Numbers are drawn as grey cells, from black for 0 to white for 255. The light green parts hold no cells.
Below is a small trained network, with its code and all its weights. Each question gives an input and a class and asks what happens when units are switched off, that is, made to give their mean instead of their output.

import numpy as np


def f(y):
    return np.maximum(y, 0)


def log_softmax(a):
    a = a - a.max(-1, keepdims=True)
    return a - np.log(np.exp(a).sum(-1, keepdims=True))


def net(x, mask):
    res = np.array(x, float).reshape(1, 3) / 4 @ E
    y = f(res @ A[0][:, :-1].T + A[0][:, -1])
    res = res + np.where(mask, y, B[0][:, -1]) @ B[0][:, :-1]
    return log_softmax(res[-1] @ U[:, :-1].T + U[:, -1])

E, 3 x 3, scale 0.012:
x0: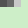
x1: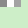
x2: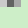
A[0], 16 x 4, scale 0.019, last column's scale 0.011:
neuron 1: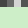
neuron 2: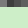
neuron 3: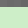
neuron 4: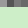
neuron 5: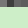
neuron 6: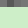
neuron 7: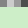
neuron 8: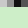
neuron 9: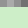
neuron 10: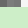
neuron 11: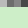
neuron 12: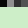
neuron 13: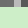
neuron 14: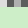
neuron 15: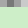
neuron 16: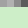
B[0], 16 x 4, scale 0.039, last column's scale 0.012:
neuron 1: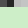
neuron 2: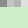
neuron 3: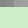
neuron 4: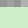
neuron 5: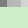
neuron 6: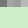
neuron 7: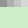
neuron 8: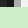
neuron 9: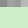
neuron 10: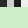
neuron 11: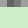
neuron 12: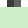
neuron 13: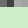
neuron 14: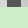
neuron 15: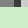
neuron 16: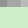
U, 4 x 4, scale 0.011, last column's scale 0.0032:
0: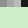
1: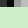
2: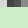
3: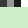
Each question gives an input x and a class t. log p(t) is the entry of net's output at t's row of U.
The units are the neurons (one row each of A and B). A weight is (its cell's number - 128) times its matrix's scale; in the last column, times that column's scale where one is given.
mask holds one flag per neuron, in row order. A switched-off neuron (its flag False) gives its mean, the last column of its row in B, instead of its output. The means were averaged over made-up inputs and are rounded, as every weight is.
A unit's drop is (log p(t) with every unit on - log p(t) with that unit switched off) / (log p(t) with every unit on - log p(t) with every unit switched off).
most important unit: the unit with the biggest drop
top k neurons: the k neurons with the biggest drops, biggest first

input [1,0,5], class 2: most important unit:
neuron 14
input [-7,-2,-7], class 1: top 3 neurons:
[neuron 8; neuron 14; neuron 15]
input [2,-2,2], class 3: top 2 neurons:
[neuron 12; neuron 8]
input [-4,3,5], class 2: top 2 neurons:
[neuron 14; neuron 1]
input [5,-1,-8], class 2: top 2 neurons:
[neuron 12; neuron 8]
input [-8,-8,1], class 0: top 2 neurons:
[neuron 2; neuron 5]
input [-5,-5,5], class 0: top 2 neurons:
[neuron 12; neuron 2]
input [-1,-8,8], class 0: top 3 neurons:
[neuron 5; neuron 2; neuron 12]
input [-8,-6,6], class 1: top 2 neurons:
[neuron 8; neuron 12]
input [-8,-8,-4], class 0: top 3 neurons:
[neuron 2; neuron 5; neuron 1]
